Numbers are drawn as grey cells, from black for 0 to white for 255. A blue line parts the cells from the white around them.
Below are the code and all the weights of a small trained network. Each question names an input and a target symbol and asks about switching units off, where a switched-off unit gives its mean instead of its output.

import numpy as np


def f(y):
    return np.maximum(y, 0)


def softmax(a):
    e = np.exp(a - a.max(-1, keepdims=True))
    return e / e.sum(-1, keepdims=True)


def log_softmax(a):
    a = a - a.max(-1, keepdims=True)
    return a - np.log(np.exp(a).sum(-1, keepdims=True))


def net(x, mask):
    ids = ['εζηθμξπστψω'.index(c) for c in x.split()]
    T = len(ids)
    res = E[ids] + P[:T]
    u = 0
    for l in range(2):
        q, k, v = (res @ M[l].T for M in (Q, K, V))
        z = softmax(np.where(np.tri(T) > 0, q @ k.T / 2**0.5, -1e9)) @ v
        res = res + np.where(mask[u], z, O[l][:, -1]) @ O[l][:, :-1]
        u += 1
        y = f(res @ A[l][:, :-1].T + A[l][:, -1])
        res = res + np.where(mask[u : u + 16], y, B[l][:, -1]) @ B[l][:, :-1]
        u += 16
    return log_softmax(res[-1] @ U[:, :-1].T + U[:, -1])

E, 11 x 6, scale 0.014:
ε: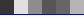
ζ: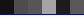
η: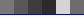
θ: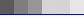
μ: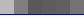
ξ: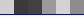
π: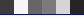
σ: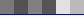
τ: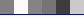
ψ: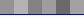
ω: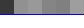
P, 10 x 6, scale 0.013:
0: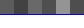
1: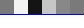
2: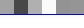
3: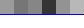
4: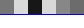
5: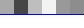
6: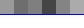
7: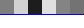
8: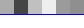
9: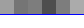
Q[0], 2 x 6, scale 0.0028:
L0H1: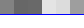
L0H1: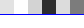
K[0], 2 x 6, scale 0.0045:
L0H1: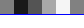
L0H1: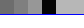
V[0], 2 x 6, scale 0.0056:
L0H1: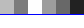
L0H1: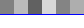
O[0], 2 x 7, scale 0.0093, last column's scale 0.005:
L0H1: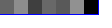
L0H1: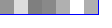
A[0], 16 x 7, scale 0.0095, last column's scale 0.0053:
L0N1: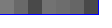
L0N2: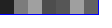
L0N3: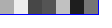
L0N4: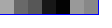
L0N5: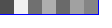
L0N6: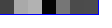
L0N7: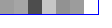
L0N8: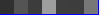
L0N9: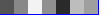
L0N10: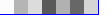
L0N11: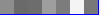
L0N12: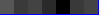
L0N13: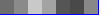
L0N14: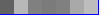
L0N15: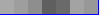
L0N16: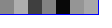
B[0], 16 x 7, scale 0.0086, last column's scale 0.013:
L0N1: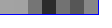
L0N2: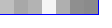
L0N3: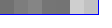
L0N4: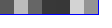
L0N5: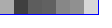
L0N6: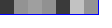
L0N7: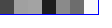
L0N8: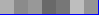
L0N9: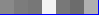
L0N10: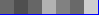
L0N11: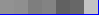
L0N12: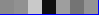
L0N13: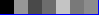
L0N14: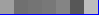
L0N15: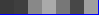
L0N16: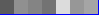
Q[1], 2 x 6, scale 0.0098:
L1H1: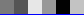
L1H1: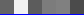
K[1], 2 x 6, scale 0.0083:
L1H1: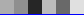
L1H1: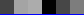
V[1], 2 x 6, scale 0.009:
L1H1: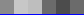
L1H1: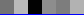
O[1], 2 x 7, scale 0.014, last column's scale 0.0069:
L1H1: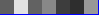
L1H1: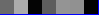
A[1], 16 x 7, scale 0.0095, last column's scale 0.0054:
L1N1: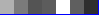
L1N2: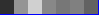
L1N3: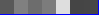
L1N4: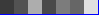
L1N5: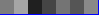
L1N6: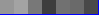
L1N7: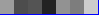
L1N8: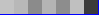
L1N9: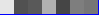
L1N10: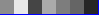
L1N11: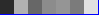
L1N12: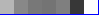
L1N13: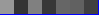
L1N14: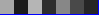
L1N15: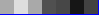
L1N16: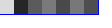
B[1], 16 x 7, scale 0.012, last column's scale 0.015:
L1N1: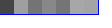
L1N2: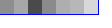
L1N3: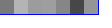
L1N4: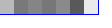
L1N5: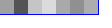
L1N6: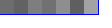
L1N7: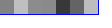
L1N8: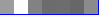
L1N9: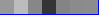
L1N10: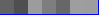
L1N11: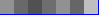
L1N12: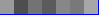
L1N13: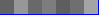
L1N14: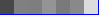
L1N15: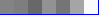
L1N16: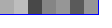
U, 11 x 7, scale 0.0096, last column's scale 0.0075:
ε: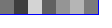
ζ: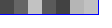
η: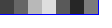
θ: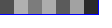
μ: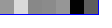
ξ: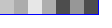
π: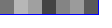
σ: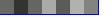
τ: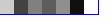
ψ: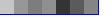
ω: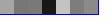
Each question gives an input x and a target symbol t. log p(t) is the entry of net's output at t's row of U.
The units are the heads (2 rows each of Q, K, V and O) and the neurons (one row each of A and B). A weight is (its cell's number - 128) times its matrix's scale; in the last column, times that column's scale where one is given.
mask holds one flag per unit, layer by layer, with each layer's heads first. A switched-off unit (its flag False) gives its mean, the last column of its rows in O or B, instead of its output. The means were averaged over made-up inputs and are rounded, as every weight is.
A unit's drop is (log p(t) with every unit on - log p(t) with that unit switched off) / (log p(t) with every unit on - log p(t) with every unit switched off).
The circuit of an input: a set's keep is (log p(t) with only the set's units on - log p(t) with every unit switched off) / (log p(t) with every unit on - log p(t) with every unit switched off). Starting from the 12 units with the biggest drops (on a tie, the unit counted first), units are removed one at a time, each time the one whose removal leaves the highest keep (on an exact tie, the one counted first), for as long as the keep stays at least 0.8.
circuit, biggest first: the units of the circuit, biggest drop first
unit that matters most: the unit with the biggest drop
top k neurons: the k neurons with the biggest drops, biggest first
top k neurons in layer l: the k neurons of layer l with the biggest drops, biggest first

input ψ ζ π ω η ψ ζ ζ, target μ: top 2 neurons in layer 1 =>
(L1N7, L1N15)
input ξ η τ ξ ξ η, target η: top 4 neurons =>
(L1N14, L0N5, L1N2, L0N3)
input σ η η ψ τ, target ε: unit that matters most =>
L0H1
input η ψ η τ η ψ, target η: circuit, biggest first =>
(L0N9, L0N10)
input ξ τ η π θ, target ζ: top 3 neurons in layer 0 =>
(L0N5, L0N7, L0N12)
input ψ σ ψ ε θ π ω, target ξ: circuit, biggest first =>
(L0N7, L0N2)
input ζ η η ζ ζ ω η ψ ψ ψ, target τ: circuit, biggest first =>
(L1N15, L0N3, L1N1)
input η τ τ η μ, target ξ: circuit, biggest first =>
(L1H1, L0H1, L0N12)
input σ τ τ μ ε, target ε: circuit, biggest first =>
(L0H1, L1H1)
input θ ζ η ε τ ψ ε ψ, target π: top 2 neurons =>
(L0N5, L0N3)
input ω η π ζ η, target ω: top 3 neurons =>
(L0N12, L0N3, L0N5)
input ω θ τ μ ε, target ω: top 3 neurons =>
(L0N12, L0N7, L0N16)
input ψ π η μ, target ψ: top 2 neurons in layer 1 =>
(L1N7, L1N14)
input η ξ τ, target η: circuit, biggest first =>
(L0N9, L0N15)
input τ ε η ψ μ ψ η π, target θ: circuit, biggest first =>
(L1H1, L0N5, L1N1)
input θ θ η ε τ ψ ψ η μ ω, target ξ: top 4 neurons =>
(L0N7, L0N2, L0N9, L1N11)
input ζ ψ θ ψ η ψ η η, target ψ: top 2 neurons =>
(L0N12, L1N15)
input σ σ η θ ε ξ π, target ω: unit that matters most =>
L0N6
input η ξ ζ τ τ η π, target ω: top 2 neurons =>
(L0N3, L0N6)
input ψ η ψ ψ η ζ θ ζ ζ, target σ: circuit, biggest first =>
(L1H1)
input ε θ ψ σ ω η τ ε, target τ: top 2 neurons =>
(L0N12, L0N5)
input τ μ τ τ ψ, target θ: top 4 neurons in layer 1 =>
(L1N1, L1N7, L1N4, L1N5)
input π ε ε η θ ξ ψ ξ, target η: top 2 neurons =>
(L1N5, L0N7)
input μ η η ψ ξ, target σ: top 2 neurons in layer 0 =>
(L0N4, L0N12)
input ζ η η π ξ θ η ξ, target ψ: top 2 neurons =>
(L0N12, L1N15)
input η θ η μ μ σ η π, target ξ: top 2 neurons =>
(L0N12, L0N3)
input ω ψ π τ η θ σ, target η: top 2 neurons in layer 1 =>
(L1N14, L1N2)
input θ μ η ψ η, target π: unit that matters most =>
L0N3
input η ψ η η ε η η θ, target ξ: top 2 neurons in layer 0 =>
(L0N12, L0N10)
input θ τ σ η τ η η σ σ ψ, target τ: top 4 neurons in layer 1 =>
(L1N15, L1N2, L1N16, L1N1)
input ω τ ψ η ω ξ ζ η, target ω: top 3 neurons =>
(L0N12, L0N3, L0N7)
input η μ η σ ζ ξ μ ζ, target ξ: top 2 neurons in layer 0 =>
(L0N12, L0N8)
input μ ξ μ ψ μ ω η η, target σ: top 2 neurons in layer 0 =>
(L0N4, L0N12)
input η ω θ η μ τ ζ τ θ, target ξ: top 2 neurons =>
(L1N8, L0N9)
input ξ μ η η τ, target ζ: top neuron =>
(L0N5)
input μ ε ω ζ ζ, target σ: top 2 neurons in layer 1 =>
(L1N15, L1N10)
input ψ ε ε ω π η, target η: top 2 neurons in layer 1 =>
(L1N2, L1N14)
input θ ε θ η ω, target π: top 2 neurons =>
(L0N5, L1N1)
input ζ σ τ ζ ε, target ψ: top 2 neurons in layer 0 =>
(L0N12, L0N5)
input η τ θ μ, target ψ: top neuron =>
(L0N4)
